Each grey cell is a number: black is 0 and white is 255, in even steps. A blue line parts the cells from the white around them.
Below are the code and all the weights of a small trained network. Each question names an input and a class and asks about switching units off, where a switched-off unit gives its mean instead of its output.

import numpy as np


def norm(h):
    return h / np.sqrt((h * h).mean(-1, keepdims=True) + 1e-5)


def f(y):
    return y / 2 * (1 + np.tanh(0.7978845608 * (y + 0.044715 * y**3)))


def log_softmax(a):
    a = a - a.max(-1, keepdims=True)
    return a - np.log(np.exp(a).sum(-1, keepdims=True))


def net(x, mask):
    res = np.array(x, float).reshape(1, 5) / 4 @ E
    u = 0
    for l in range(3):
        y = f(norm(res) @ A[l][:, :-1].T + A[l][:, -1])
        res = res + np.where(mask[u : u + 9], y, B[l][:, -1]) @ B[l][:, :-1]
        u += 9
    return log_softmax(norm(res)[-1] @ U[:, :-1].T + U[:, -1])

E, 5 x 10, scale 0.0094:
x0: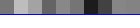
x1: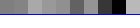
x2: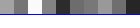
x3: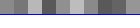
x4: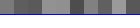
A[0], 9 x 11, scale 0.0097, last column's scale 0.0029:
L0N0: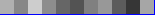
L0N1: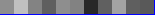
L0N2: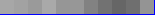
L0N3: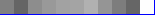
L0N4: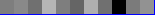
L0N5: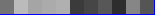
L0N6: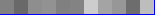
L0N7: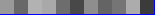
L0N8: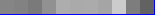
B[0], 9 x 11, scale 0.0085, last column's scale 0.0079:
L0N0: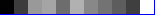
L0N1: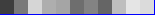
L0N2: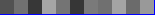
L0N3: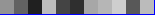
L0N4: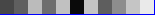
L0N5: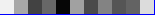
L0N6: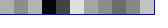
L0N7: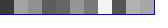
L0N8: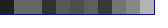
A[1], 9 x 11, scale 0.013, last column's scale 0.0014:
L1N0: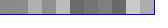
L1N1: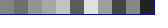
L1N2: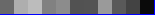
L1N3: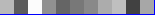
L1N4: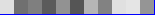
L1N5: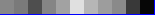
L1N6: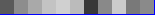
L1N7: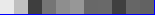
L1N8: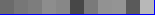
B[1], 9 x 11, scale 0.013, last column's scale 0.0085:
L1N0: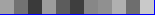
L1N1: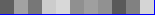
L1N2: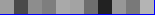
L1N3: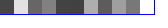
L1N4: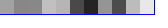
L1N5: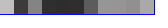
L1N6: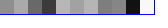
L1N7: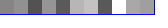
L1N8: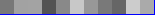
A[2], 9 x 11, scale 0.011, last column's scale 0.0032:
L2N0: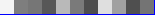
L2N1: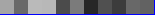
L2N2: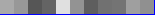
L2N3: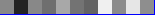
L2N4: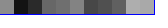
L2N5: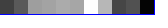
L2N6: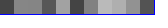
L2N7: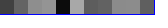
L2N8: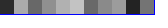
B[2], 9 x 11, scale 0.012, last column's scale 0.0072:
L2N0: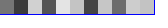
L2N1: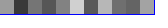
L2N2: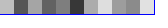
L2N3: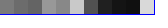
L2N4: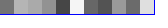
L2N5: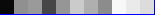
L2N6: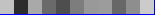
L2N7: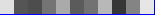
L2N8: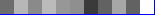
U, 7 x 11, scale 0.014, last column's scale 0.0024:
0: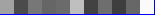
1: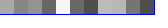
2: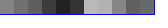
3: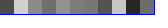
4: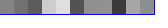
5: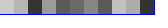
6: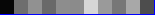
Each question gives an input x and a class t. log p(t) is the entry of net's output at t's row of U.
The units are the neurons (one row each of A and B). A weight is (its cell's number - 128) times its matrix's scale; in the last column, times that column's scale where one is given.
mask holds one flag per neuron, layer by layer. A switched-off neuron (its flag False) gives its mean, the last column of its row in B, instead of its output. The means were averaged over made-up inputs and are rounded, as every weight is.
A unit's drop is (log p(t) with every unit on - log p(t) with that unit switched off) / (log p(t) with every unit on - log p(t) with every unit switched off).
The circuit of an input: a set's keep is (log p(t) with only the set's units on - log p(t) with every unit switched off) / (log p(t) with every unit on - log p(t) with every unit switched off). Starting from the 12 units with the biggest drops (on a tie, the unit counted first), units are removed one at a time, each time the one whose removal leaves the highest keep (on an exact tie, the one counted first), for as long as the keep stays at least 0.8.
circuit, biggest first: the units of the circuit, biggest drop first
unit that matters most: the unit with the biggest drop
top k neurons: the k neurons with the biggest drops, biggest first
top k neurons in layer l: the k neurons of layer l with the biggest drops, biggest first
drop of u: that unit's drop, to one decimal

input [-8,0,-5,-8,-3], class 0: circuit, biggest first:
(L2N3; L1N3)
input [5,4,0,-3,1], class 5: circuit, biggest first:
(L1N7; L0N5)
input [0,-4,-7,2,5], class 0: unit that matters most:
L1N3
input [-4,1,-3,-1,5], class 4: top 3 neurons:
(L0N0; L1N4; L0N5)
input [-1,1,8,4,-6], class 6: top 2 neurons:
(L0N5; L0N0)
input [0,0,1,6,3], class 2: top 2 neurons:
(L0N4; L0N1)
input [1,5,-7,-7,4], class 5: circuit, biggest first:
(L0N5; L0N0)
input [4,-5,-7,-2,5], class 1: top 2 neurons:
(L0N0; L1N3)
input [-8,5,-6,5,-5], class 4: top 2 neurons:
(L1N4; L0N0)
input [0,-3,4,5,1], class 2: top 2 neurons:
(L1N5; L0N4)
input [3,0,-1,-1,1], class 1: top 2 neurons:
(L0N1; L0N0)
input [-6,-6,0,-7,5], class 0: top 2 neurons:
(L0N0; L1N3)
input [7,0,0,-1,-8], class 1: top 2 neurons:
(L0N1; L1N3)
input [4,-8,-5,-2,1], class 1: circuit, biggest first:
(L1N3)
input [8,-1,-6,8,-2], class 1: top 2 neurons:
(L0N1; L0N0)
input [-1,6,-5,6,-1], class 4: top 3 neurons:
(L0N4; L0N0; L1N1)
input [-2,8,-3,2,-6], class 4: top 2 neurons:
(L0N4; L0N0)
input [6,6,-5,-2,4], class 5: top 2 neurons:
(L0N5; L1N7)
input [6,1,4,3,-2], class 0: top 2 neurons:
(L0N5; L2N1)
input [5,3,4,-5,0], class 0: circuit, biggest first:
(L0N5)
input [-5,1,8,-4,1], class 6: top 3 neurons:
(L0N5; L2N5; L0N0)
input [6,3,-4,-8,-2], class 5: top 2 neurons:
(L0N5; L1N7)
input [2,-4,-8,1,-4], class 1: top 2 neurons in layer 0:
(L0N0; L0N4)
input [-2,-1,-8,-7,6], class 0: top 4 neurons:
(L1N3; L0N4; L0N5; L2N3)
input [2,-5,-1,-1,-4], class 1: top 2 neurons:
(L0N0; L1N6)
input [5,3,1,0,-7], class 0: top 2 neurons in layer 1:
(L1N3; L1N6)
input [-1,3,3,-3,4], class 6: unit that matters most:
L0N4
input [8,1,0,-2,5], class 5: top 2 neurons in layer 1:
(L1N7; L1N4)
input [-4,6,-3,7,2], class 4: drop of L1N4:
0.1
